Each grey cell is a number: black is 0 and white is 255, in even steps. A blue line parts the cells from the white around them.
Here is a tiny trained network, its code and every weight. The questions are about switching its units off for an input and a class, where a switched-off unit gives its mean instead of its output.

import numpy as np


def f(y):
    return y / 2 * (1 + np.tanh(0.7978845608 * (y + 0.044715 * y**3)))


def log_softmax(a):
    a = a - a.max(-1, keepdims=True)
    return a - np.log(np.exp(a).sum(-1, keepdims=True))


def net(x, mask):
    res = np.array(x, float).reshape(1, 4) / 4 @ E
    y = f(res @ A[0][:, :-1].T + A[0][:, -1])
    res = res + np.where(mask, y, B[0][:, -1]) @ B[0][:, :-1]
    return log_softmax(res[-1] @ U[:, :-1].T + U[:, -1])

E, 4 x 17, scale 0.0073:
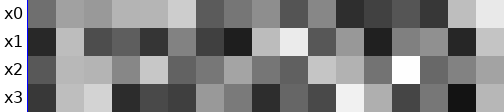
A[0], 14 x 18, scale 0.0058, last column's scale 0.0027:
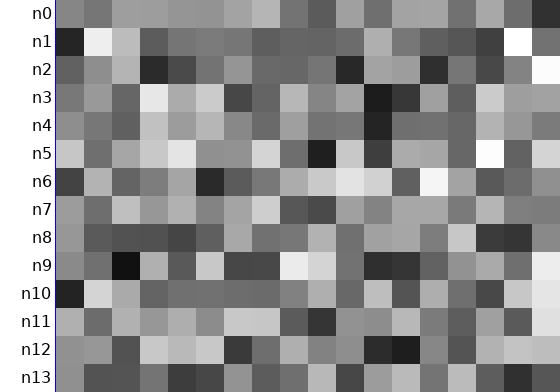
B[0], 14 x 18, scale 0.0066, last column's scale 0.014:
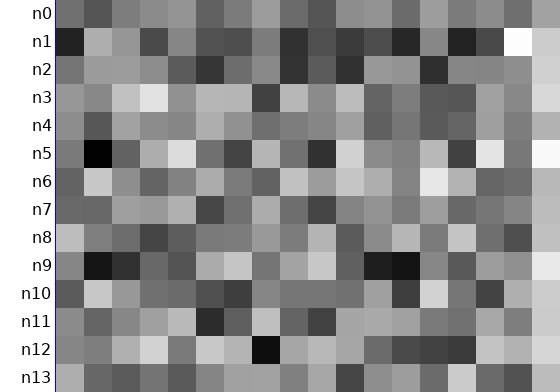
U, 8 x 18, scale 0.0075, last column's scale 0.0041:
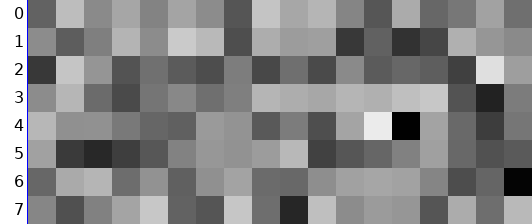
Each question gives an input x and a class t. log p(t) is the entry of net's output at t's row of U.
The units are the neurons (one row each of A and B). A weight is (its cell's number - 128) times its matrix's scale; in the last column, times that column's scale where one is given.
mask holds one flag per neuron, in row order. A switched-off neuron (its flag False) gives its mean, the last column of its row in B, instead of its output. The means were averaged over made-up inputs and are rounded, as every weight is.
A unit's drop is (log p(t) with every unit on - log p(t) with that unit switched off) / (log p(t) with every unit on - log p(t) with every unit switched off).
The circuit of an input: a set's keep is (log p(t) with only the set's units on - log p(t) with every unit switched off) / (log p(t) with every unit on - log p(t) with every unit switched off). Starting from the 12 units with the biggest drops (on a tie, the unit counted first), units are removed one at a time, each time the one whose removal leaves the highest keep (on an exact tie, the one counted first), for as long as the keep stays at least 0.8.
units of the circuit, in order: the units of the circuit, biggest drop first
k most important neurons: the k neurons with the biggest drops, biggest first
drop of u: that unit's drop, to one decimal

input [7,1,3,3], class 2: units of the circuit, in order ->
(n1)
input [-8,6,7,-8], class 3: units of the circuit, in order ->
(n6, n1)
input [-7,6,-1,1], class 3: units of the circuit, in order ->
(n6, n8)
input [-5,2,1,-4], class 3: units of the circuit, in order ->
(n6, n12, n5)
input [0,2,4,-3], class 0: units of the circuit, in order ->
(n6, n5)
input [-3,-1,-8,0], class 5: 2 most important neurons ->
(n11, n3)
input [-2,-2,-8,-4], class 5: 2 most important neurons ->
(n12, n3)
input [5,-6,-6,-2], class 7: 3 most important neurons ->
(n5, n11, n7)
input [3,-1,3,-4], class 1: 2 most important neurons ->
(n12, n3)
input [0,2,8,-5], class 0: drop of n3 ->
-0.1
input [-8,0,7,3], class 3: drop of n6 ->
0.3
